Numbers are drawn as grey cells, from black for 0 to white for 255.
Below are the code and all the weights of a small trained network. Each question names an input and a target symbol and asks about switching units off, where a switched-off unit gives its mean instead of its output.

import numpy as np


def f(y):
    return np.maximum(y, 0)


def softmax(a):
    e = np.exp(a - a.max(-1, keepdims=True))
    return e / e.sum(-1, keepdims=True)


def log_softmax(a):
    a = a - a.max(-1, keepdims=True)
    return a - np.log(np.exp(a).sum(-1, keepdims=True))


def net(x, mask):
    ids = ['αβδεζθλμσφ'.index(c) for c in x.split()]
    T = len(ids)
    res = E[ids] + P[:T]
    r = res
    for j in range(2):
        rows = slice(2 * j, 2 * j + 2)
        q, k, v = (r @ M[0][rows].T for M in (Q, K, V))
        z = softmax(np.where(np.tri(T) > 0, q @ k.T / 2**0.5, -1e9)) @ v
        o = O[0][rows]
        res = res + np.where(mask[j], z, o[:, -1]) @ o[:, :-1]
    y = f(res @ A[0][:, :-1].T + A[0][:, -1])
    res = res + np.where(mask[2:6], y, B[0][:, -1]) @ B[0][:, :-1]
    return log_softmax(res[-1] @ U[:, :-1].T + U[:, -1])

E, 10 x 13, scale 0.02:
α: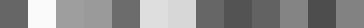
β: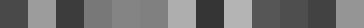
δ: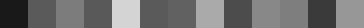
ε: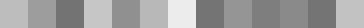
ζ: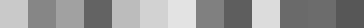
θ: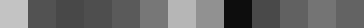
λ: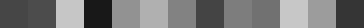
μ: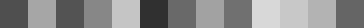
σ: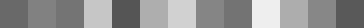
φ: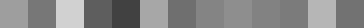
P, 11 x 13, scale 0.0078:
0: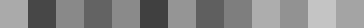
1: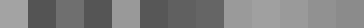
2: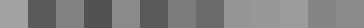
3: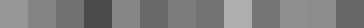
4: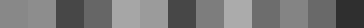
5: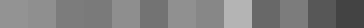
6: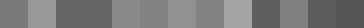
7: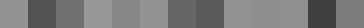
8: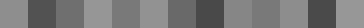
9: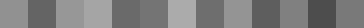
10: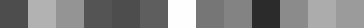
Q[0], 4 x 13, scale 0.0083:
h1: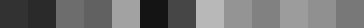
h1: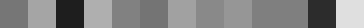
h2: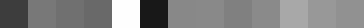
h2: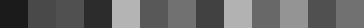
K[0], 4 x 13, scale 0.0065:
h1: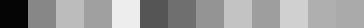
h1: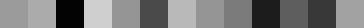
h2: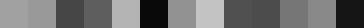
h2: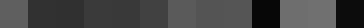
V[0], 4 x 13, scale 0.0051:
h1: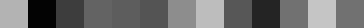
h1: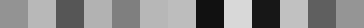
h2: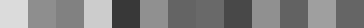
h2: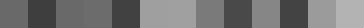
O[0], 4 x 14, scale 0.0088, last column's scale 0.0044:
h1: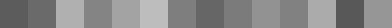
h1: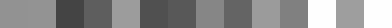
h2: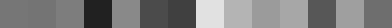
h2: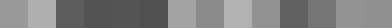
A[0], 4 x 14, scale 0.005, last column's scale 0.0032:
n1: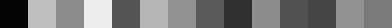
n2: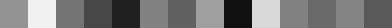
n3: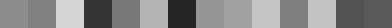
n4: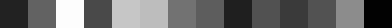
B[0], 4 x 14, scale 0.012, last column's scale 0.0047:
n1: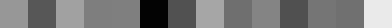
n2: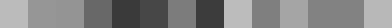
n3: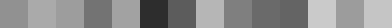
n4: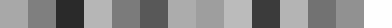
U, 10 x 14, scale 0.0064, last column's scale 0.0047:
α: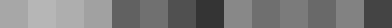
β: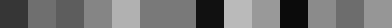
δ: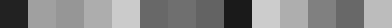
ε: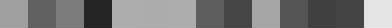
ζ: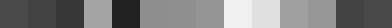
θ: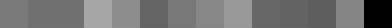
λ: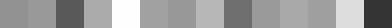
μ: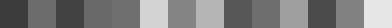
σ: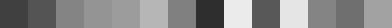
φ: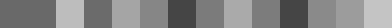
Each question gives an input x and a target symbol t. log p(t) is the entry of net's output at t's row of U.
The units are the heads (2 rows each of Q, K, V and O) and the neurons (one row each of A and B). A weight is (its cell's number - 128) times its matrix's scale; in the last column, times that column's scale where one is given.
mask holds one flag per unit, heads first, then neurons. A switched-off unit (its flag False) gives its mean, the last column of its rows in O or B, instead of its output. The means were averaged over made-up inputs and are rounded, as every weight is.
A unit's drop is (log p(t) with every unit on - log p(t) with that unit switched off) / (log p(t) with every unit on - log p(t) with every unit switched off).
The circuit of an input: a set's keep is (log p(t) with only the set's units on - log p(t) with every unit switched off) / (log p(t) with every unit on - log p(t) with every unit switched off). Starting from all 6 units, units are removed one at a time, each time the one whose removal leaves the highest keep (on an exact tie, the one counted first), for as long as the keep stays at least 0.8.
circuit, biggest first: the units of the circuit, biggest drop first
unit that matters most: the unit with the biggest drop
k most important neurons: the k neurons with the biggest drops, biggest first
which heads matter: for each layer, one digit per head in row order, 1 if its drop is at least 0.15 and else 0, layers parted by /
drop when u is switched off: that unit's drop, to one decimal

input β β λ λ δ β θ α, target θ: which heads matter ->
10
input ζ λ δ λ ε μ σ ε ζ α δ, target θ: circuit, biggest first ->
[n1 n4 h1]
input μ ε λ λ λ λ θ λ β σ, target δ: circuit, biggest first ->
[h1 n4 n1]
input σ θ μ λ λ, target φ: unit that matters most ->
n3
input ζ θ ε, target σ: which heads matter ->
10
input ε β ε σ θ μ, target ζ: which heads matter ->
11
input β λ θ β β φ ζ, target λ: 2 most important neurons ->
[n4 n3]
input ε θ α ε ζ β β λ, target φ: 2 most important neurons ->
[n3 n4]
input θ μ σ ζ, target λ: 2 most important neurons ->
[n3 n4]
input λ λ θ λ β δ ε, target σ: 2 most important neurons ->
[n3 n4]
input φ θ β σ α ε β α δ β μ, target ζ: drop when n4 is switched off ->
-0.1
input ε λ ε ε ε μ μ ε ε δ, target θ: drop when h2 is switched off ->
0.2
